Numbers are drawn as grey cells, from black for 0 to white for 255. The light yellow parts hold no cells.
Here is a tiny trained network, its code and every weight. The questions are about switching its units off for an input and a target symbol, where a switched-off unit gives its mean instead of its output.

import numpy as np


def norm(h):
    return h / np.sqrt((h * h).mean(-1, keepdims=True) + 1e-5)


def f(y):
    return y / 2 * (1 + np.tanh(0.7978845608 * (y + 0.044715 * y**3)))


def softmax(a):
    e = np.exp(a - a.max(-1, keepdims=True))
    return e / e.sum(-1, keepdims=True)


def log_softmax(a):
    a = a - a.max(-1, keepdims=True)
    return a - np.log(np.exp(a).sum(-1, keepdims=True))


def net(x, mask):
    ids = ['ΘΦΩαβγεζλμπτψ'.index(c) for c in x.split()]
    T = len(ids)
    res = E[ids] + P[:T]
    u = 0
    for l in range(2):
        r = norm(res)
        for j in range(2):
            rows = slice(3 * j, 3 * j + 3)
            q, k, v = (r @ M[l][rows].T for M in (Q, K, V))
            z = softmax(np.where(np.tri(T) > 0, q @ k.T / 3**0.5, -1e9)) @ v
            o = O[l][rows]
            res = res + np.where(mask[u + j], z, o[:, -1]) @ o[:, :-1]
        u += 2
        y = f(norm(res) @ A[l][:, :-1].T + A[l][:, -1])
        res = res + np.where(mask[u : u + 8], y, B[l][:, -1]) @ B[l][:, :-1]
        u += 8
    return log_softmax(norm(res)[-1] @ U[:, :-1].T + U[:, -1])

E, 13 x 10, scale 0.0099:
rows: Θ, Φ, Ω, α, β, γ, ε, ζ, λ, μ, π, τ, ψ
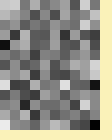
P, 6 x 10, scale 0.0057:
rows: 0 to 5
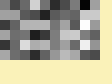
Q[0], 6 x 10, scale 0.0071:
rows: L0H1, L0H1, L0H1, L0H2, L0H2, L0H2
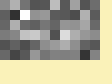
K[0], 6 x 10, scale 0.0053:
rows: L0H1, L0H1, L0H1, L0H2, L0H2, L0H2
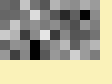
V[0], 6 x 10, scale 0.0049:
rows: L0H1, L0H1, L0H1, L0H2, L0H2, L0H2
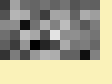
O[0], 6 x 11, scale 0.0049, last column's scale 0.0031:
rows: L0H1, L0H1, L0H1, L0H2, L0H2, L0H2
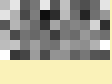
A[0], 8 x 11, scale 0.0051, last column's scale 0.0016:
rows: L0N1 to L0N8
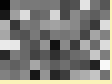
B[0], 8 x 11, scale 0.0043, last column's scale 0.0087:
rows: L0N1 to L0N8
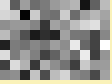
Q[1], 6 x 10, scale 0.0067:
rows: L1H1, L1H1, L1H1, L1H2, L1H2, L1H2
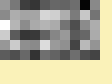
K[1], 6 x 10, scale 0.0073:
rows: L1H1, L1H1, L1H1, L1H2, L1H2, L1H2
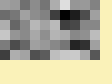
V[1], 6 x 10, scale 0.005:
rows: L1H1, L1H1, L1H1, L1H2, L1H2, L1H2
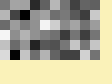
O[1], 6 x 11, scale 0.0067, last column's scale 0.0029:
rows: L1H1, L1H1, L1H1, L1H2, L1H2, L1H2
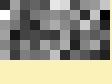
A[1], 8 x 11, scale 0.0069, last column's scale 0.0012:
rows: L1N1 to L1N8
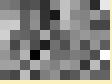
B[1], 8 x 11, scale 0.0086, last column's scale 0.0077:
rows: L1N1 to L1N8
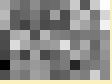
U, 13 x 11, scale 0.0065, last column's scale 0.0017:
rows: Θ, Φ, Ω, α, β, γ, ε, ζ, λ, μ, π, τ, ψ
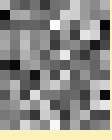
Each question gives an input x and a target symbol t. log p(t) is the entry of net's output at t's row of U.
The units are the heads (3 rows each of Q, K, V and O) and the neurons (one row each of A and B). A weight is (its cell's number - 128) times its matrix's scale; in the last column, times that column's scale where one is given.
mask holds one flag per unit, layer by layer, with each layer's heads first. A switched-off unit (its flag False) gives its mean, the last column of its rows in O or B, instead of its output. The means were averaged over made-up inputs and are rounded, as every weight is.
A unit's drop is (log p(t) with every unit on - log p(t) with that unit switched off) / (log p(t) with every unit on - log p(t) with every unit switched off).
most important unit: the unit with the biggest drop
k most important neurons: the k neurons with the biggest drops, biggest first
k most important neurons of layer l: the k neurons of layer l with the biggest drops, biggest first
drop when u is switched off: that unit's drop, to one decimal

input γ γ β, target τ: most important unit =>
L0H1
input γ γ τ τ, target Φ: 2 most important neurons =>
(L0N2, L0N1)
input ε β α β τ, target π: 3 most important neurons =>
(L0N2, L0N5, L0N6)
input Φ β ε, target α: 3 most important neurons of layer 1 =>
(L1N2, L1N1, L1N7)
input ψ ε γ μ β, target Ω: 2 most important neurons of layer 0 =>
(L0N2, L0N5)
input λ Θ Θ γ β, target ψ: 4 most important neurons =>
(L0N1, L0N2, L0N5, L0N7)
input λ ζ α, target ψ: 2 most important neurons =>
(L0N2, L0N1)
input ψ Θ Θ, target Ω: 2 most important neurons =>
(L0N5, L0N3)
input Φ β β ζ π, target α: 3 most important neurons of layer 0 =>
(L0N5, L0N2, L0N8)
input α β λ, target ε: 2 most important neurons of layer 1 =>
(L1N8, L1N6)
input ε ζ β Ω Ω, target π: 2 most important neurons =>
(L0N2, L0N5)
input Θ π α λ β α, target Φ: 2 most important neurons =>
(L0N3, L1N5)
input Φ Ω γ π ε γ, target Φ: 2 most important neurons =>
(L0N2, L0N1)
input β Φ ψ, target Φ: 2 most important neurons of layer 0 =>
(L0N7, L0N5)
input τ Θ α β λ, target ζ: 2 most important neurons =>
(L0N5, L1N4)
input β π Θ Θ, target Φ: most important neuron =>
(L0N5)
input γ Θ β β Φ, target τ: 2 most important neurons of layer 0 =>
(L0N5, L0N1)
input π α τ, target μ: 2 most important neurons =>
(L1N7, L0N5)
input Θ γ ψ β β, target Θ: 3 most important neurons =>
(L0N2, L0N5, L0N1)
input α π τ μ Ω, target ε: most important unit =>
L1H2
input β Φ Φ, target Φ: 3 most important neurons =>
(L0N5, L0N7, L0N2)
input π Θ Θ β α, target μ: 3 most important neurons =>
(L0N2, L1N7, L0N5)
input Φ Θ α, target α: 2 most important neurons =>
(L0N2, L0N5)
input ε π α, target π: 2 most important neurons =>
(L0N2, L0N5)
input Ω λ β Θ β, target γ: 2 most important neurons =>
(L0N2, L0N5)
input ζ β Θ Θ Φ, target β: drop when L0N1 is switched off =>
0.2
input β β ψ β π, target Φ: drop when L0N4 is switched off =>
0.0
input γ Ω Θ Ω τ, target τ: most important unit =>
L0H1
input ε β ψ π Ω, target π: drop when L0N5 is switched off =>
0.3
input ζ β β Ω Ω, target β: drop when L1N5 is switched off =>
0.1
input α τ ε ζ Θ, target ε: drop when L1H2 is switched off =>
0.8
